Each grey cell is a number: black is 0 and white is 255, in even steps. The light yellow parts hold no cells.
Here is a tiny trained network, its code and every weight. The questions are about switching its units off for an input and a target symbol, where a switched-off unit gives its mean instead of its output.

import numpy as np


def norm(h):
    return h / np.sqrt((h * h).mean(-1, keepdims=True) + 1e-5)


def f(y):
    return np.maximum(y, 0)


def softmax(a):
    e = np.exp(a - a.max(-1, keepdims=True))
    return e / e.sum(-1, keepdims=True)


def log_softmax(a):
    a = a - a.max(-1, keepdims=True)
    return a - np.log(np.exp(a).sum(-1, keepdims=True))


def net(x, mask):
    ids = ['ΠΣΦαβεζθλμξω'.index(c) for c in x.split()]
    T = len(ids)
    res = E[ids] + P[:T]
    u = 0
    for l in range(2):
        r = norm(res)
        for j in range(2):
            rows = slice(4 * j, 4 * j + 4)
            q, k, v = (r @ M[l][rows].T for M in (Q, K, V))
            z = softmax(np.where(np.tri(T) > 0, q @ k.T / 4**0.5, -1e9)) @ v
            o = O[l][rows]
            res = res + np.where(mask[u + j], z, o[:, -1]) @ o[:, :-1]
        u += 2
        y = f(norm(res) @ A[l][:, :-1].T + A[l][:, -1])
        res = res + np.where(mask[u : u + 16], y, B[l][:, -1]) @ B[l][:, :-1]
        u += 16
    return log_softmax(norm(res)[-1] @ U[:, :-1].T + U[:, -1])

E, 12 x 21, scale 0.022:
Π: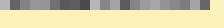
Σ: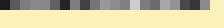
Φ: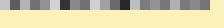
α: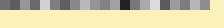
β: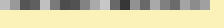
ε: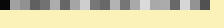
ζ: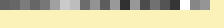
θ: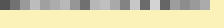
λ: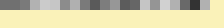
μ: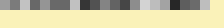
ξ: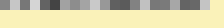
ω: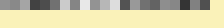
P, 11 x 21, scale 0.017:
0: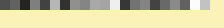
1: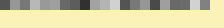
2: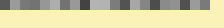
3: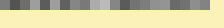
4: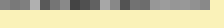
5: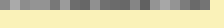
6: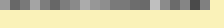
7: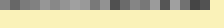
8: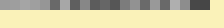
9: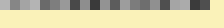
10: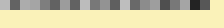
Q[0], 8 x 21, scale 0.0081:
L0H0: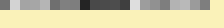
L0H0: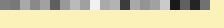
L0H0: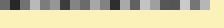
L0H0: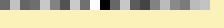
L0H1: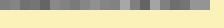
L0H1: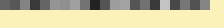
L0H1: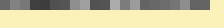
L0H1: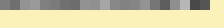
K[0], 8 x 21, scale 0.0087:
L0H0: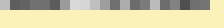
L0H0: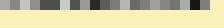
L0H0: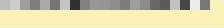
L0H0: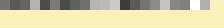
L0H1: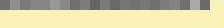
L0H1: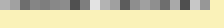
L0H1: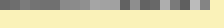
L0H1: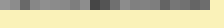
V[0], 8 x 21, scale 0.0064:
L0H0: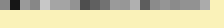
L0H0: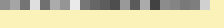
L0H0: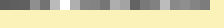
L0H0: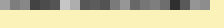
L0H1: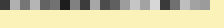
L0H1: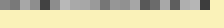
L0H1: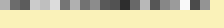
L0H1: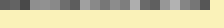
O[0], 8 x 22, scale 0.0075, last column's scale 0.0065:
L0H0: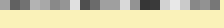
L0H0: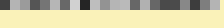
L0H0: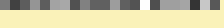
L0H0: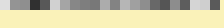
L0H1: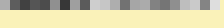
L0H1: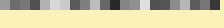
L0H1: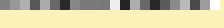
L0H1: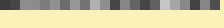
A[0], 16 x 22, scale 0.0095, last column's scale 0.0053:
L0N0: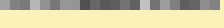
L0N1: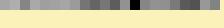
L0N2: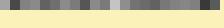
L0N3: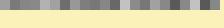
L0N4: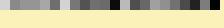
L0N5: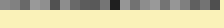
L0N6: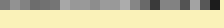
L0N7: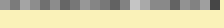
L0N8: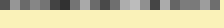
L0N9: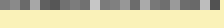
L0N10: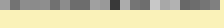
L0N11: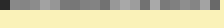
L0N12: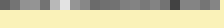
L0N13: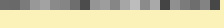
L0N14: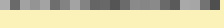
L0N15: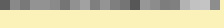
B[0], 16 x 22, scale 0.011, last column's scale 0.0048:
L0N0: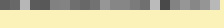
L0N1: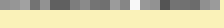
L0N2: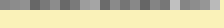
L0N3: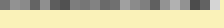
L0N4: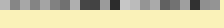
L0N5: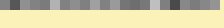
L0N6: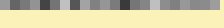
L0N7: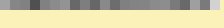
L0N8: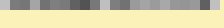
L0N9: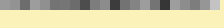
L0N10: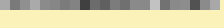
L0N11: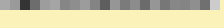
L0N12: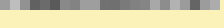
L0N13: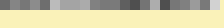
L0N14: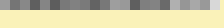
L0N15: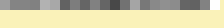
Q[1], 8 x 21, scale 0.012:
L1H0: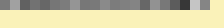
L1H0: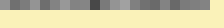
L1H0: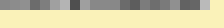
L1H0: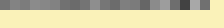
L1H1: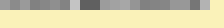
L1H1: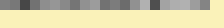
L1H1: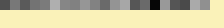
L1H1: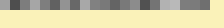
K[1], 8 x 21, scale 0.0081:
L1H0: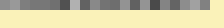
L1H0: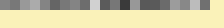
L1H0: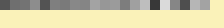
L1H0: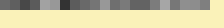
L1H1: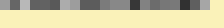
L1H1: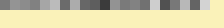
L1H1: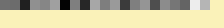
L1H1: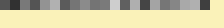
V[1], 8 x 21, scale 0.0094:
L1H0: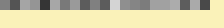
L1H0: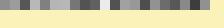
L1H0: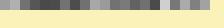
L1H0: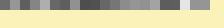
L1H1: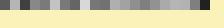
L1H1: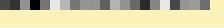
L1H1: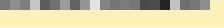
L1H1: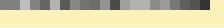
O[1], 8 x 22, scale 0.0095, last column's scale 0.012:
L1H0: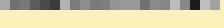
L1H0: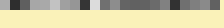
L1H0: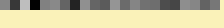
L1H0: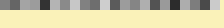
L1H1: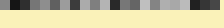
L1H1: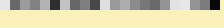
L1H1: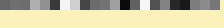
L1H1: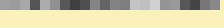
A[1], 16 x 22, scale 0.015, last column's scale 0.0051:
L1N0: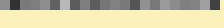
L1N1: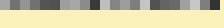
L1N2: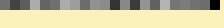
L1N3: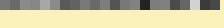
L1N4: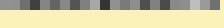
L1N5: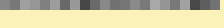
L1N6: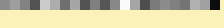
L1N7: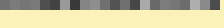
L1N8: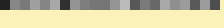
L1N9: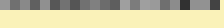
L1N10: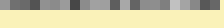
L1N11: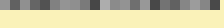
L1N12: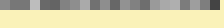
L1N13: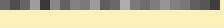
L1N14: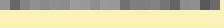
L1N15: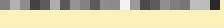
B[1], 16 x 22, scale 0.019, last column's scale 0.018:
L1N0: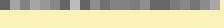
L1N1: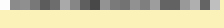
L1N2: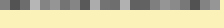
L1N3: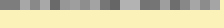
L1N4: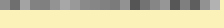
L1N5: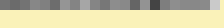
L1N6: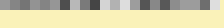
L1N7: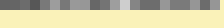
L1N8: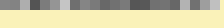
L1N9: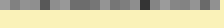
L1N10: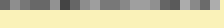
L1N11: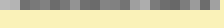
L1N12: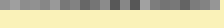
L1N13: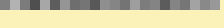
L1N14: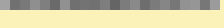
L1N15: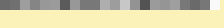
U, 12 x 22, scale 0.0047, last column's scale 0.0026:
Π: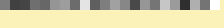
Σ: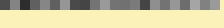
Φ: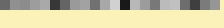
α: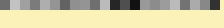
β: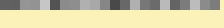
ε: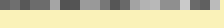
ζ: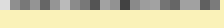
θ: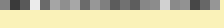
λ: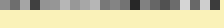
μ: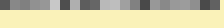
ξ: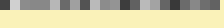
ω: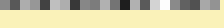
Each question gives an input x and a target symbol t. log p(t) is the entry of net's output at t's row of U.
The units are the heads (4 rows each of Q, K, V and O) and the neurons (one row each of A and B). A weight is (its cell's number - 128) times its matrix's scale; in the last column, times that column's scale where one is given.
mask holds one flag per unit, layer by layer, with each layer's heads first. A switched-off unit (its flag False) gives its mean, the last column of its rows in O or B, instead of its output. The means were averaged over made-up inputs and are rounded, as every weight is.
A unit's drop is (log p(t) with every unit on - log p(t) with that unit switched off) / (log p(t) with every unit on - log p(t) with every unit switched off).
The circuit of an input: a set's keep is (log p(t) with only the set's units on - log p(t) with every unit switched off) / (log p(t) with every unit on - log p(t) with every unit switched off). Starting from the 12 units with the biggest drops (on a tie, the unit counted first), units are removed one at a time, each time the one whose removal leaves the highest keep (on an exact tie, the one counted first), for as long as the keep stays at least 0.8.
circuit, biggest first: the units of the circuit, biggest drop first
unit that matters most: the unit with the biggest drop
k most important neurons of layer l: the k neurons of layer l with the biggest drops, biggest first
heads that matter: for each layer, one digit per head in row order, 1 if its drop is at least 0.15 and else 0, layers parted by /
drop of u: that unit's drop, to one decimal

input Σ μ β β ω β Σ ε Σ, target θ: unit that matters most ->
L0H1
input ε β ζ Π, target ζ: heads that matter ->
00 / 01
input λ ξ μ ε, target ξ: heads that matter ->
10 / 01
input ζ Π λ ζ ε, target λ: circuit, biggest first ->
[L0H0 L1N8]
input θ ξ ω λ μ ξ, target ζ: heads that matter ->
01 / 01
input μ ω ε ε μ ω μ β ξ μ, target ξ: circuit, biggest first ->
[L0H0 L1H1]
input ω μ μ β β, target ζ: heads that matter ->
01 / 01
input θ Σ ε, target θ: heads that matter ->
00 / 01
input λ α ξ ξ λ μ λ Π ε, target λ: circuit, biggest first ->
[L1N8 L0H0]
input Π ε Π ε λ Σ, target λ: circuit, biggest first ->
[L1N8 L0H0]
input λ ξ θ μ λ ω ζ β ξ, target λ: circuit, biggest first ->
[L0H1 L1H0 L1N4]
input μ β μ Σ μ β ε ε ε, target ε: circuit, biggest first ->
[L1H1 L1N10]
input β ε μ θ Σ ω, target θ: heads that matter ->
11 / 01
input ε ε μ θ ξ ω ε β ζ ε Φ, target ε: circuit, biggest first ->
[L0H1 L1H1 L1N10]
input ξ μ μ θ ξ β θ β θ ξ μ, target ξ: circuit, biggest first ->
[L1H1]
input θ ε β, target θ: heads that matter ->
10 / 01
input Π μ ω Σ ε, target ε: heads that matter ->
00 / 01
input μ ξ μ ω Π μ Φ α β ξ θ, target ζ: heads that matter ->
01 / 01
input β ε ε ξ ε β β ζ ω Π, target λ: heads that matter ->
01 / 11
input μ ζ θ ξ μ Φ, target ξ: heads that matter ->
10 / 00
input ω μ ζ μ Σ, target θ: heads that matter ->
01 / 01
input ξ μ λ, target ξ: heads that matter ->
10 / 01
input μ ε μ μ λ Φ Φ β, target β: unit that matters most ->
L0H0
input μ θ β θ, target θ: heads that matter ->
10 / 01
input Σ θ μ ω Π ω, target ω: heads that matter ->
01 / 00
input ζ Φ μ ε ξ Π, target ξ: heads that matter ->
00 / 00
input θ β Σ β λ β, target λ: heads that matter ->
10 / 00
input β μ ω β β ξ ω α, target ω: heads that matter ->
11 / 00
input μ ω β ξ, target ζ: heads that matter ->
00 / 01
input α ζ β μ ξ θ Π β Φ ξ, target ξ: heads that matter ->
00 / 00
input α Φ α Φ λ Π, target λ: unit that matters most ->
L1N8
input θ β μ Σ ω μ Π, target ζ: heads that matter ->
01 / 01
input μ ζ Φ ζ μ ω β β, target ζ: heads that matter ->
00 / 01
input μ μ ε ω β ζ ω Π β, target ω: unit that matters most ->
L0H1
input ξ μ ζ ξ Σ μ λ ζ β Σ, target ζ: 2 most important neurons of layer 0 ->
[L0N8 L0N12]
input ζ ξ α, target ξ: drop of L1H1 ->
0.1
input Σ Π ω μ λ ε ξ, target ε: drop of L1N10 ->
0.2
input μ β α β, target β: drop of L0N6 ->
0.0
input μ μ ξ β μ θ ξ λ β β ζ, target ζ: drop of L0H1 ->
0.1
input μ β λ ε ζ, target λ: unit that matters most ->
L0H0
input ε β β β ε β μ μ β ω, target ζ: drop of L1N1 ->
0.1
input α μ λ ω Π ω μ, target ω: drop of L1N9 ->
0.2
